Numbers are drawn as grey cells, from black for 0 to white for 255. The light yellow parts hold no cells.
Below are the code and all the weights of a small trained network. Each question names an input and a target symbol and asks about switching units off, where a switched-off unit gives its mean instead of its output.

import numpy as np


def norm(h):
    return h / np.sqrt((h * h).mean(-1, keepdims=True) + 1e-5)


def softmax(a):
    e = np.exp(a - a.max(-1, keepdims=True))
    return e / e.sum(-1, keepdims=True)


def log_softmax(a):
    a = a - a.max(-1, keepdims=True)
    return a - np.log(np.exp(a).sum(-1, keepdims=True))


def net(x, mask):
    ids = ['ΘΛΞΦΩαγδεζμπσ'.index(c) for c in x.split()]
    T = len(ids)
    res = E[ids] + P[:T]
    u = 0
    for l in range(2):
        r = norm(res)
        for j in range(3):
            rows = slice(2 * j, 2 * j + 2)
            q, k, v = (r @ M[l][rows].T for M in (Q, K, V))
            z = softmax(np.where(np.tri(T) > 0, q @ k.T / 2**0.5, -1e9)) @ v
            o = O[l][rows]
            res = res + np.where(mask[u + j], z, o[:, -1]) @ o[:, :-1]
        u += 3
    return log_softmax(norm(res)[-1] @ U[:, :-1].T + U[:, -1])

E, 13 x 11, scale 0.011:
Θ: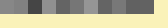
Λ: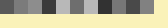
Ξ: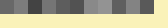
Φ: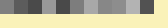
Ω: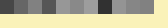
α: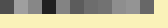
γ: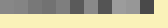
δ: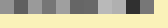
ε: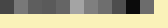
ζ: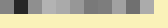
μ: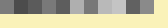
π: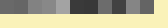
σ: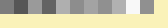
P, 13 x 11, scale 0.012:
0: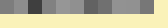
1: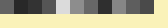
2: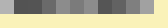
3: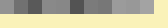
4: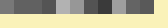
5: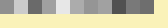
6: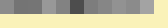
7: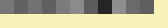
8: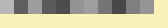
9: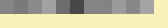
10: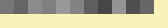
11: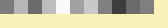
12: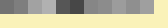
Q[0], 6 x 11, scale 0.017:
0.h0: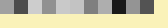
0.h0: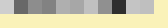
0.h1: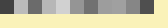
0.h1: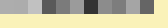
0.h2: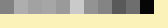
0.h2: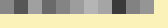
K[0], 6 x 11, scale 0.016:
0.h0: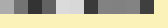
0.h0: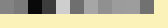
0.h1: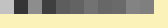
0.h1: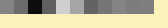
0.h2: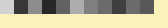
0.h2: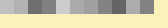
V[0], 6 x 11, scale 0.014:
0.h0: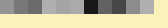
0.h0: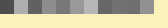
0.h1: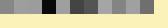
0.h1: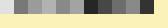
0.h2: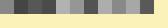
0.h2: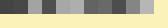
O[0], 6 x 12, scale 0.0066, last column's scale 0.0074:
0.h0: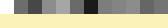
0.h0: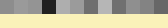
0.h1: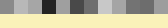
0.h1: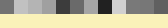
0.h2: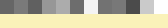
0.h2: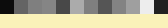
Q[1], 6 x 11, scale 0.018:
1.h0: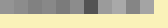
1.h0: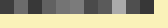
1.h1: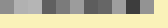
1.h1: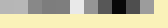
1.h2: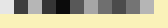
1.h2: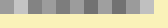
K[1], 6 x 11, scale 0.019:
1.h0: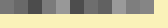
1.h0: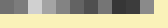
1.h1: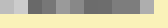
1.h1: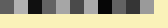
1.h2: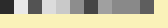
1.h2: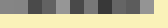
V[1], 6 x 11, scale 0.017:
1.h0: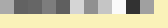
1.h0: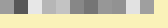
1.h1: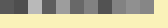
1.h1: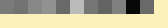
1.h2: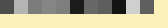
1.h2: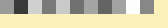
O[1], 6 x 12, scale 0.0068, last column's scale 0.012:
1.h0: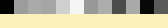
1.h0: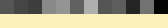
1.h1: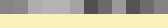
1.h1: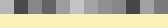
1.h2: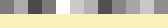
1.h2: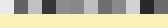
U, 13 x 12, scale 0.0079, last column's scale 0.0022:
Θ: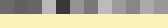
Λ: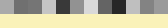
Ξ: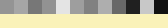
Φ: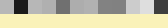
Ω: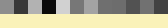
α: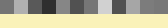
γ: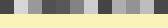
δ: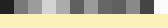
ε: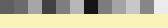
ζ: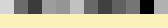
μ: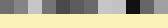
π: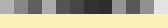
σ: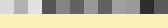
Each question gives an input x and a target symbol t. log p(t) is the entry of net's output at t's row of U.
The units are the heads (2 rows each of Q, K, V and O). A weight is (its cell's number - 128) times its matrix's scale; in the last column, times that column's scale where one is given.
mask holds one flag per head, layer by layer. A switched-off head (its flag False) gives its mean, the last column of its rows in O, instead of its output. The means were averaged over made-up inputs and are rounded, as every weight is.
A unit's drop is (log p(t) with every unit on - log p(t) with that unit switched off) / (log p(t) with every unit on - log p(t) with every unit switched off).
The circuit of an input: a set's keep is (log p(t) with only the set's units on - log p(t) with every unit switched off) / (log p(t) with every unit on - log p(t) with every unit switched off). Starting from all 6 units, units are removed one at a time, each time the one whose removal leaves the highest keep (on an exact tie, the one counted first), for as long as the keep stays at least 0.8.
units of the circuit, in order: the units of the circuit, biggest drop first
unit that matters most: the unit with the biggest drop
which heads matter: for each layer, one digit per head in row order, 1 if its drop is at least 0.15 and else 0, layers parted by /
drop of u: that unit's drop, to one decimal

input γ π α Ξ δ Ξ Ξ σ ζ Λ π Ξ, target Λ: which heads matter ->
110 / 001
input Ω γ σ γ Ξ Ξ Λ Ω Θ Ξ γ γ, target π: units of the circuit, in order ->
1.h2, 0.h2, 1.h0
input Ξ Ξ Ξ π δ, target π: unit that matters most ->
0.h0
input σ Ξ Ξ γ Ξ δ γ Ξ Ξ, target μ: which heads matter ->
000 / 001
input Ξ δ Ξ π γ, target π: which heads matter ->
100 / 000
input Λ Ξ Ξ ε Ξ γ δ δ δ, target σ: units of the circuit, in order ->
0.h2, 0.h1
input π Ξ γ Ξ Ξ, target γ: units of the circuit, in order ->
0.h1, 0.h2
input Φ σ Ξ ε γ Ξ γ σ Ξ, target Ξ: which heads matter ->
000 / 001
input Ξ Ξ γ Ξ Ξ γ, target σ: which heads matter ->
010 / 001
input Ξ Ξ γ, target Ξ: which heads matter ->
001 / 001
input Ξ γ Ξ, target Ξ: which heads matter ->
000 / 011
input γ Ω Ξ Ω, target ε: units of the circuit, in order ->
0.h2, 1.h1, 0.h1
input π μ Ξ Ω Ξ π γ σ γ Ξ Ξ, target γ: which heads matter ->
100 / 000
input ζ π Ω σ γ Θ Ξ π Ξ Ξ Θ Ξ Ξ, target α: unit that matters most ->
0.h2
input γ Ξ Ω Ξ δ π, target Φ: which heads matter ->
001 / 001
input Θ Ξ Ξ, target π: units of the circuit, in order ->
0.h1, 1.h2
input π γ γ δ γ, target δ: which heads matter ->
100 / 100
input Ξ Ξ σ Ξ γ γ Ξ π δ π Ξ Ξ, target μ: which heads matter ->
000 / 001
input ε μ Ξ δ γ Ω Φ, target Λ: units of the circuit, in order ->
0.h0, 0.h1, 0.h2
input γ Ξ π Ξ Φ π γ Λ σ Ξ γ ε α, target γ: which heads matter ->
101 / 001
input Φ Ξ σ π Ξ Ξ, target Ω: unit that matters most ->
1.h2
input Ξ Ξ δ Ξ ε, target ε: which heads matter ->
001 / 100
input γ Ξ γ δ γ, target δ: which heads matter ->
000 / 100
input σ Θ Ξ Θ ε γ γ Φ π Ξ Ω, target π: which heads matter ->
100 / 100
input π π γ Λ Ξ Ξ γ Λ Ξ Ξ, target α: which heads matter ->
111 / 010
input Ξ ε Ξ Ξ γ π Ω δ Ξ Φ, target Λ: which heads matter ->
111 / 000
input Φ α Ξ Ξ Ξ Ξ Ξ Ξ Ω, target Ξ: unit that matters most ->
1.h2
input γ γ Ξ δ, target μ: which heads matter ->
100 / 001
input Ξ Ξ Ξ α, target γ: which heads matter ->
101 / 000
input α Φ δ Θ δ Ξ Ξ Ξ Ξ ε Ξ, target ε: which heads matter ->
001 / 000
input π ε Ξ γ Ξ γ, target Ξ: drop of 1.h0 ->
0.0
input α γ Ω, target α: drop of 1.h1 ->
0.1
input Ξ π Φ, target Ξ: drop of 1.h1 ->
0.1
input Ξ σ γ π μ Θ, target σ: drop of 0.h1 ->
0.1
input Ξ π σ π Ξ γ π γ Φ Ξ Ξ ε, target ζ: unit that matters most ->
0.h1
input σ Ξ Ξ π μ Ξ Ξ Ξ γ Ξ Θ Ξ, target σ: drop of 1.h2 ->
0.2
